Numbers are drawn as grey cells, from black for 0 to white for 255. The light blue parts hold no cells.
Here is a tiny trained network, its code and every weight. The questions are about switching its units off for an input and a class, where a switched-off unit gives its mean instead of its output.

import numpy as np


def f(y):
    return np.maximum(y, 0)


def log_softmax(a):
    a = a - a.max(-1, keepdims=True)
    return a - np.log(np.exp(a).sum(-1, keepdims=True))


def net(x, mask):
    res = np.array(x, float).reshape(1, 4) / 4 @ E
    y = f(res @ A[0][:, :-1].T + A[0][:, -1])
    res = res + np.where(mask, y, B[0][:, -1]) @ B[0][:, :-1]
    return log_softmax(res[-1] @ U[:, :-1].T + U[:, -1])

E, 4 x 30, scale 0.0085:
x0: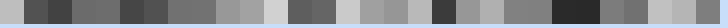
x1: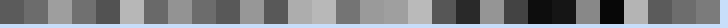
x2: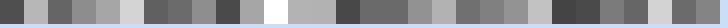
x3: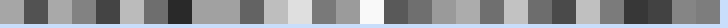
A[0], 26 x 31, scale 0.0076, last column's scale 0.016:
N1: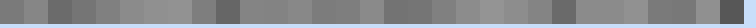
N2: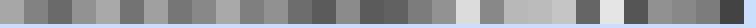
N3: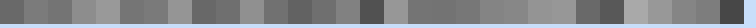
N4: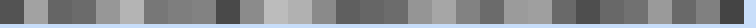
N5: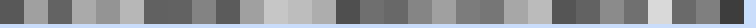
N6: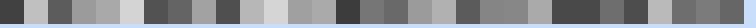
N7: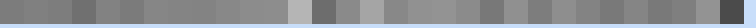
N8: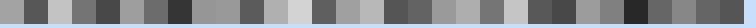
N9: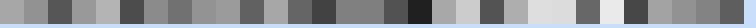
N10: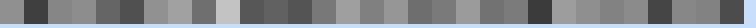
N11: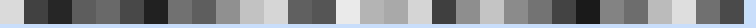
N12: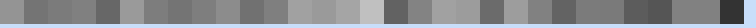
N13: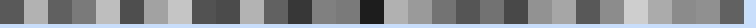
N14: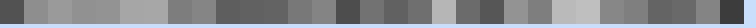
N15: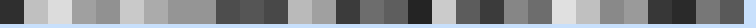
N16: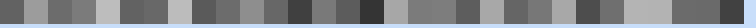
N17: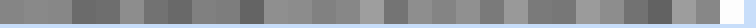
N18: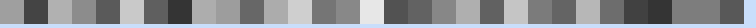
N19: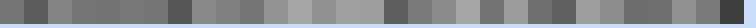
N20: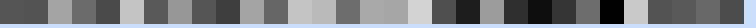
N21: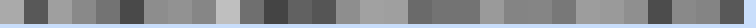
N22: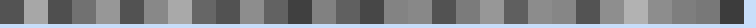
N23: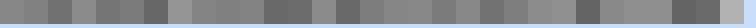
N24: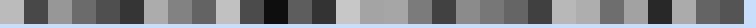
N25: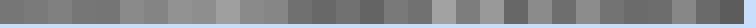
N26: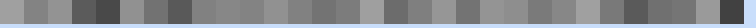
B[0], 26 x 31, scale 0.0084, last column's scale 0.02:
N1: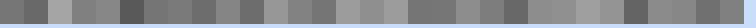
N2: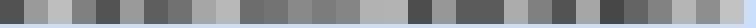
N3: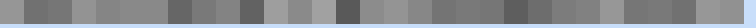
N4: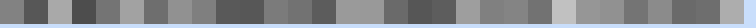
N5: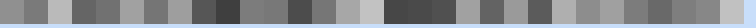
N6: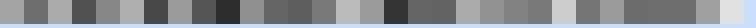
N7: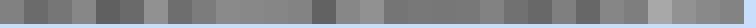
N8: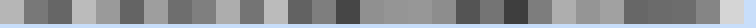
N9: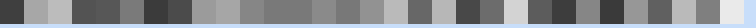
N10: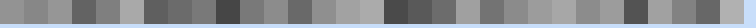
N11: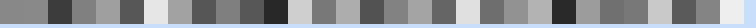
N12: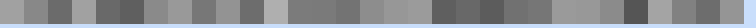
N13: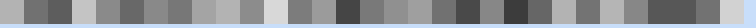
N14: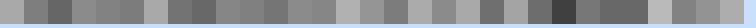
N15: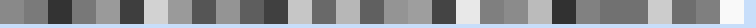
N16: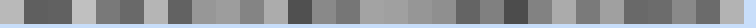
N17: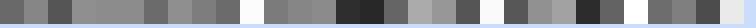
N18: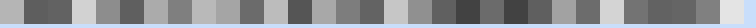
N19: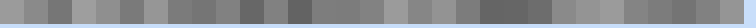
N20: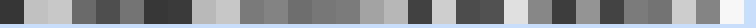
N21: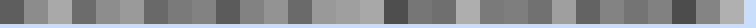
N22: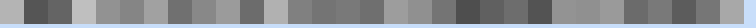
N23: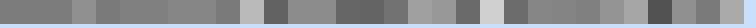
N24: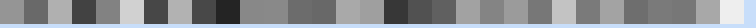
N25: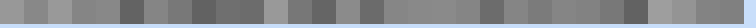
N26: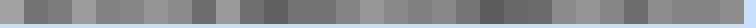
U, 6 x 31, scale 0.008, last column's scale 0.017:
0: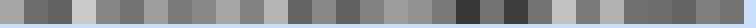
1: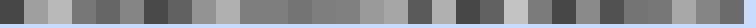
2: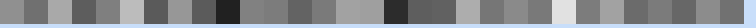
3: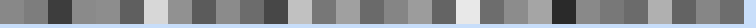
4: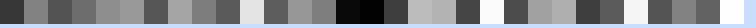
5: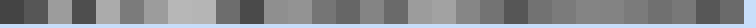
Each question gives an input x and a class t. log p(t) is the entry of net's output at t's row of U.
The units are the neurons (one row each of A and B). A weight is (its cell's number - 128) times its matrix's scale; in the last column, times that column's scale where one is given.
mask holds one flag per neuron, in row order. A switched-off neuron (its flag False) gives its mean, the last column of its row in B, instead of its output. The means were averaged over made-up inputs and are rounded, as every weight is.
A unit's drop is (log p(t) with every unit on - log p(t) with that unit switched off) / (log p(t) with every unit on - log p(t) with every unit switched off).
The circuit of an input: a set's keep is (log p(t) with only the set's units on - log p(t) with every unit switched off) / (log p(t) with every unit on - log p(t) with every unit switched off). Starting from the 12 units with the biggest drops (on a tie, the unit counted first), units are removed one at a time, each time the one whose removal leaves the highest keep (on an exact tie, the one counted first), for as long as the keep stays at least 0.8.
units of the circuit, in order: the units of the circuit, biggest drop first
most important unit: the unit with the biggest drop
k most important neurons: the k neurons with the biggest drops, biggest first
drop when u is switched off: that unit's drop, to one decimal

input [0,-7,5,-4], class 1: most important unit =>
N9
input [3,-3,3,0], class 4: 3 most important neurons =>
[N20, N15, N24]
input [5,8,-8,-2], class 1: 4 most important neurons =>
[N20, N6, N5, N4]
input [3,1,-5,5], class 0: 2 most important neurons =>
[N18, N8]
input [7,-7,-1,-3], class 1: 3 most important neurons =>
[N9, N2, N15]
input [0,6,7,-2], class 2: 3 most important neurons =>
[N6, N9, N5]
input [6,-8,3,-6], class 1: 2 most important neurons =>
[N9, N2]
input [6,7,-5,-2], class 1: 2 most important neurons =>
[N20, N15]
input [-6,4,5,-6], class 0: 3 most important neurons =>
[N13, N11, N16]
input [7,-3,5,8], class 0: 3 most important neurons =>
[N18, N8, N15]
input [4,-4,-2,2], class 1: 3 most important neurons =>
[N15, N9, N2]
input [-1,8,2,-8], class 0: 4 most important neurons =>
[N13, N16, N9, N22]
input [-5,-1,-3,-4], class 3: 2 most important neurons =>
[N15, N18]
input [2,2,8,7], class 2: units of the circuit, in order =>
[N6]
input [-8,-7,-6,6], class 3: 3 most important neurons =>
[N15, N20, N14]
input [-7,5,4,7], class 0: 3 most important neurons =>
[N18, N11, N8]
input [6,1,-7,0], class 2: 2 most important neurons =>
[N24, N15]
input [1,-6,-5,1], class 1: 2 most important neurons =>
[N9, N2]
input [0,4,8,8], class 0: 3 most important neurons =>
[N18, N8, N24]
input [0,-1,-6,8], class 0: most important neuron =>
[N18]
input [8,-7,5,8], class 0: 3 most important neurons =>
[N18, N8, N15]
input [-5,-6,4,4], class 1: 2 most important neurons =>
[N9, N11]
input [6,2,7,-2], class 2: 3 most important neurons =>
[N6, N15, N5]
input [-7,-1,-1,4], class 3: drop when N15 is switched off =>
1.7
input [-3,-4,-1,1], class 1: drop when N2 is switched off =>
0.1
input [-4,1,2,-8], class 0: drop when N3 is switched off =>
0.0
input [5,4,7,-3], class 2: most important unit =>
N6
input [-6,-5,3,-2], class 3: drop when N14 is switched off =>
0.2
